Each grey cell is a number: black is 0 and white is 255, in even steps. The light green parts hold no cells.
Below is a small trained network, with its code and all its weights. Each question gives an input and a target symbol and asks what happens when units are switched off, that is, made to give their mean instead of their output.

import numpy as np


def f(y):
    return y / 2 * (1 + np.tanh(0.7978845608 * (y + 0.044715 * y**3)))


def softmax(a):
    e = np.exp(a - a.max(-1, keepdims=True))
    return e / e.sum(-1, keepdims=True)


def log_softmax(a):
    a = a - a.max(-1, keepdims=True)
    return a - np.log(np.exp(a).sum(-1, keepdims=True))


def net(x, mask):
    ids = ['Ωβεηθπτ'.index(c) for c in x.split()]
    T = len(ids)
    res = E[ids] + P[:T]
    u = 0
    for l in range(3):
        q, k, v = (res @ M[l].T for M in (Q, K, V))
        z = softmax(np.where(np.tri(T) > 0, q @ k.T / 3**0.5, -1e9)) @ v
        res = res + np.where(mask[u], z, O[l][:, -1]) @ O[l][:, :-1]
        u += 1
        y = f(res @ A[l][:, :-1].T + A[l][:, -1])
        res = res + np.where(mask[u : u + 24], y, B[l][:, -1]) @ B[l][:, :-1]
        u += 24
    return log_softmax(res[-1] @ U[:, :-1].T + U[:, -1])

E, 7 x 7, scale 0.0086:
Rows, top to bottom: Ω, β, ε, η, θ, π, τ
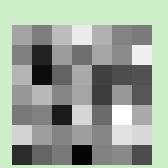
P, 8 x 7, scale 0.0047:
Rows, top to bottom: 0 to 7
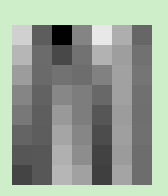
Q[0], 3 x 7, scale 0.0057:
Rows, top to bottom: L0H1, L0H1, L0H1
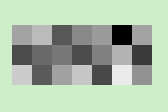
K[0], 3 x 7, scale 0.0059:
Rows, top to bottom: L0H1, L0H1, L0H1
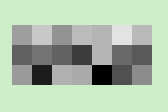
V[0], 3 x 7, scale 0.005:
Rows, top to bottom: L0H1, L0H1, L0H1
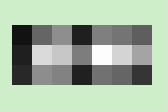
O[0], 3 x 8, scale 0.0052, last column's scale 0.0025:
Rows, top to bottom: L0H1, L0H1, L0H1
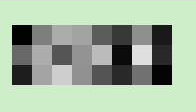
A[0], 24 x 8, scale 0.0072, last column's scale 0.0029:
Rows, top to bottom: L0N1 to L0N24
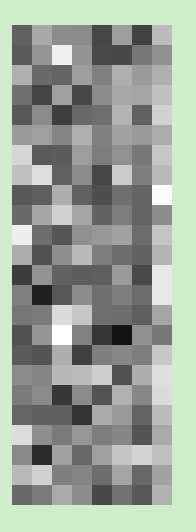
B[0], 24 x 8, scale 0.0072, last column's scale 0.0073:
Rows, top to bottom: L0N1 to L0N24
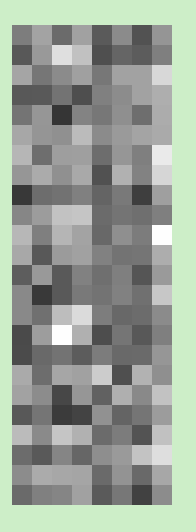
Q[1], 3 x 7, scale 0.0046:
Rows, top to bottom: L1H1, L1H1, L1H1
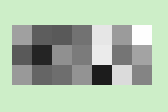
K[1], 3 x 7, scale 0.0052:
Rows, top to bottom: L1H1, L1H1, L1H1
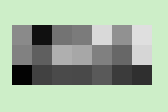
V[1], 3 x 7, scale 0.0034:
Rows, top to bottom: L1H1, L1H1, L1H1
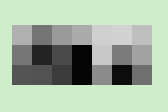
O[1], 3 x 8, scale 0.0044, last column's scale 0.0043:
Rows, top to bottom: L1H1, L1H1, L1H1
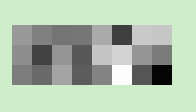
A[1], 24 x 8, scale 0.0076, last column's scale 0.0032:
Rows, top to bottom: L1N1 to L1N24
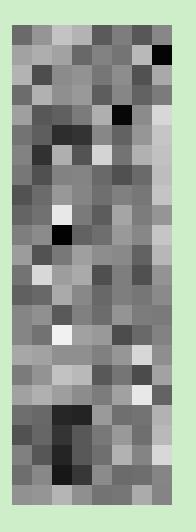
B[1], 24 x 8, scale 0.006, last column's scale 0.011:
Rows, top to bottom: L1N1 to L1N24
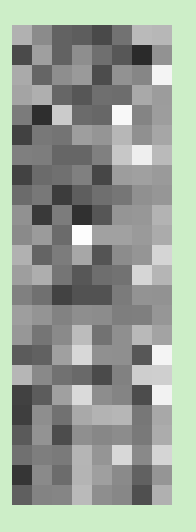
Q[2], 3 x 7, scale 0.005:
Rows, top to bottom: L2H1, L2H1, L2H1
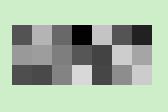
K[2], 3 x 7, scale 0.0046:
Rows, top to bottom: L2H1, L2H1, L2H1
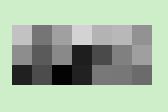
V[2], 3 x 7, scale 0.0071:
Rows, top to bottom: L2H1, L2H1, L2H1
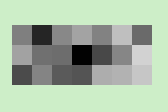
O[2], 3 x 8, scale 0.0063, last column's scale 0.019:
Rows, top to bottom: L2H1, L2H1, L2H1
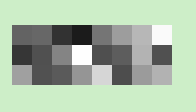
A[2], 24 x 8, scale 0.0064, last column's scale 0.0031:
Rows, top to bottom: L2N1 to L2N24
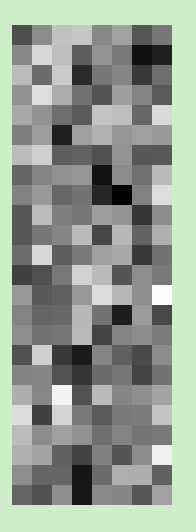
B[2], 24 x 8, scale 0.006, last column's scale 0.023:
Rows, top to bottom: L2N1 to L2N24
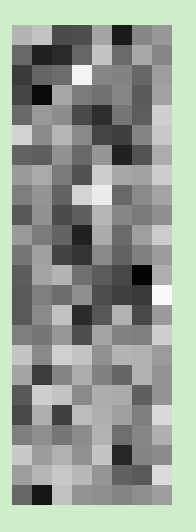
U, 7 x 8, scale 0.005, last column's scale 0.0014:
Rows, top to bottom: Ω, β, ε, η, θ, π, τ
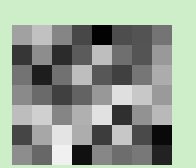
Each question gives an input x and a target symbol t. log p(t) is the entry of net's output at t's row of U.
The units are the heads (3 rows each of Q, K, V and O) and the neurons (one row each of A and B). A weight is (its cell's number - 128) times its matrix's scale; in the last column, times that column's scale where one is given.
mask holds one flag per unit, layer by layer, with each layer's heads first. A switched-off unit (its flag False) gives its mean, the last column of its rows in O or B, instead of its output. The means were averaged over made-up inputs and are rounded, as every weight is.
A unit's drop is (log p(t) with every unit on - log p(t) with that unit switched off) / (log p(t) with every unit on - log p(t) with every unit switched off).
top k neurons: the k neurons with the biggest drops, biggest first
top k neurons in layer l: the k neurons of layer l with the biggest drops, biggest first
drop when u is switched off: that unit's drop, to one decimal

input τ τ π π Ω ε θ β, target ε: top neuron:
(L0N16)
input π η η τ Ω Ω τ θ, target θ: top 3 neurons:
(L0N16, L0N2, L2N1)
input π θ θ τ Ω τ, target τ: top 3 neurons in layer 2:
(L2N17, L2N24, L2N20)
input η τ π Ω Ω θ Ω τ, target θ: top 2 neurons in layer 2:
(L2N17, L2N23)
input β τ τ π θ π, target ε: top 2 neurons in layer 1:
(L1N10, L1N19)
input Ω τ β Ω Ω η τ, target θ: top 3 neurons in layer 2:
(L2N17, L2N9, L2N14)
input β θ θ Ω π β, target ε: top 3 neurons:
(L2N14, L1N7, L2N6)
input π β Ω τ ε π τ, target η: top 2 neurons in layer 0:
(L0N16, L0N2)
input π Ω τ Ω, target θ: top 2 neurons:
(L1N23, L1N20)
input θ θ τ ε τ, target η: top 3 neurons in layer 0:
(L0N16, L0N9, L0N2)
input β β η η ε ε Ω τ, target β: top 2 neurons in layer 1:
(L1N11, L1N23)
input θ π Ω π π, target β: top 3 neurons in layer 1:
(L1N19, L1N2, L1N17)
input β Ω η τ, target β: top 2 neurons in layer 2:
(L2N10, L2N12)
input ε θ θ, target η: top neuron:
(L1N19)
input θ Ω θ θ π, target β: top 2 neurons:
(L1N19, L1N2)
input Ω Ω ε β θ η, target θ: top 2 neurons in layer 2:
(L2N9, L2N8)
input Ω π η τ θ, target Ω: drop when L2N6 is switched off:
0.1
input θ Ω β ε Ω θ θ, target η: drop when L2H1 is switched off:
0.6
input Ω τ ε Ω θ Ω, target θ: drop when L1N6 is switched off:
0.1
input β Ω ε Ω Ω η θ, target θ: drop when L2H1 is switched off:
1.0
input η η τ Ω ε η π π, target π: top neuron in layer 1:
(L1N23)
